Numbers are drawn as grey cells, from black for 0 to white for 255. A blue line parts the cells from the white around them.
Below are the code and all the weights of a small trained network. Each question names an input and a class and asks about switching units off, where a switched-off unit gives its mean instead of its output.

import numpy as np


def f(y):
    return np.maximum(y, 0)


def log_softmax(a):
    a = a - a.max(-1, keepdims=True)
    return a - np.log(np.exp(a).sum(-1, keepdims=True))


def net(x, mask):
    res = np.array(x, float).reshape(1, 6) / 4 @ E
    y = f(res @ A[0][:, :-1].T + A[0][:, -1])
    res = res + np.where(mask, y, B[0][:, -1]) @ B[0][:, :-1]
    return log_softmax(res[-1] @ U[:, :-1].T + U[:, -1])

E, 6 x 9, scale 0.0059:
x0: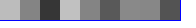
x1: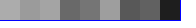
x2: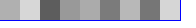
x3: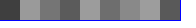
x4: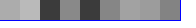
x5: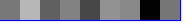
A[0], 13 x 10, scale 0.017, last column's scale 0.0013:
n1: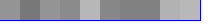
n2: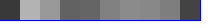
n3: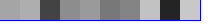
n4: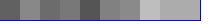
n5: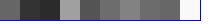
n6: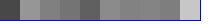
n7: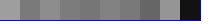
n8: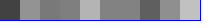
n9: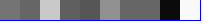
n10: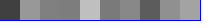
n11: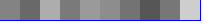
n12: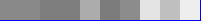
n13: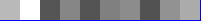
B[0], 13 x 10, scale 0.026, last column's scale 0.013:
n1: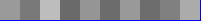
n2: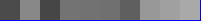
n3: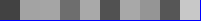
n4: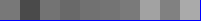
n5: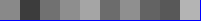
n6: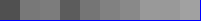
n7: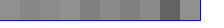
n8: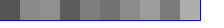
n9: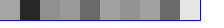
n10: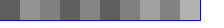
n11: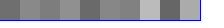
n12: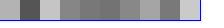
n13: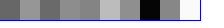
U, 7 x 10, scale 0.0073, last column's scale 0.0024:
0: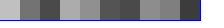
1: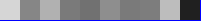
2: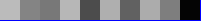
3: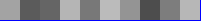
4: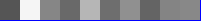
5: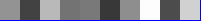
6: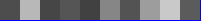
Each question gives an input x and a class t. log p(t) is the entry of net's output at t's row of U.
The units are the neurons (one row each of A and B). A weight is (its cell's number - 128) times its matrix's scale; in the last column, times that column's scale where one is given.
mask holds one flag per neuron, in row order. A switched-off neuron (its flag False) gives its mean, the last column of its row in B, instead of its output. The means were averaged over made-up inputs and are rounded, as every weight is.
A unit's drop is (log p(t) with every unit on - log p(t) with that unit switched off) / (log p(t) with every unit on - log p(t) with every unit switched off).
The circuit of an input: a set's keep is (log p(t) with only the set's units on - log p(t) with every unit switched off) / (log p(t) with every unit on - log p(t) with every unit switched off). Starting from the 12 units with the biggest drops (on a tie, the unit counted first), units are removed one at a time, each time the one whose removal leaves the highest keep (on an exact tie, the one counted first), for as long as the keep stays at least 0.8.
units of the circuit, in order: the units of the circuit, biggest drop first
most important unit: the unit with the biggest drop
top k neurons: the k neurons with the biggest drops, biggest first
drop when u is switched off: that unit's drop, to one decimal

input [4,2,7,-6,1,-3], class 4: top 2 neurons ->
(n9, n3)
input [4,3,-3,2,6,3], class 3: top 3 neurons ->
(n13, n5, n9)
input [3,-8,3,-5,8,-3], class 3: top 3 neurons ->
(n13, n10, n8)
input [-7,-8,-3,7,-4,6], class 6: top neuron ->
(n2)
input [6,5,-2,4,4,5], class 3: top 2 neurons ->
(n13, n9)
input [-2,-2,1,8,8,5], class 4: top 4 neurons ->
(n13, n9, n3, n11)
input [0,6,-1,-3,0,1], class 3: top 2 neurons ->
(n12, n10)
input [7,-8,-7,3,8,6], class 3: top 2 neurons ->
(n5, n13)
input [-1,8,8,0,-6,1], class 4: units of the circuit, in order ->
(n9, n12)
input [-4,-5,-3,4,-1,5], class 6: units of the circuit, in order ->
(n12, n2)
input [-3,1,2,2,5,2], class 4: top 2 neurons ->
(n9, n13)
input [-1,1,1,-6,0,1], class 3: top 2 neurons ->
(n3, n10)
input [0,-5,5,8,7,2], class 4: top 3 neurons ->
(n13, n9, n3)
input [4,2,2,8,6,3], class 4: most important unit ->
n3
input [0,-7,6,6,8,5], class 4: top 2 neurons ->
(n9, n13)
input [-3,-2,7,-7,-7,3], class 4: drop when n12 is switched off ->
0.1
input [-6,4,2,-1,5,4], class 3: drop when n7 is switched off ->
0.0
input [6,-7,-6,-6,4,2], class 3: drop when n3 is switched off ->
0.1
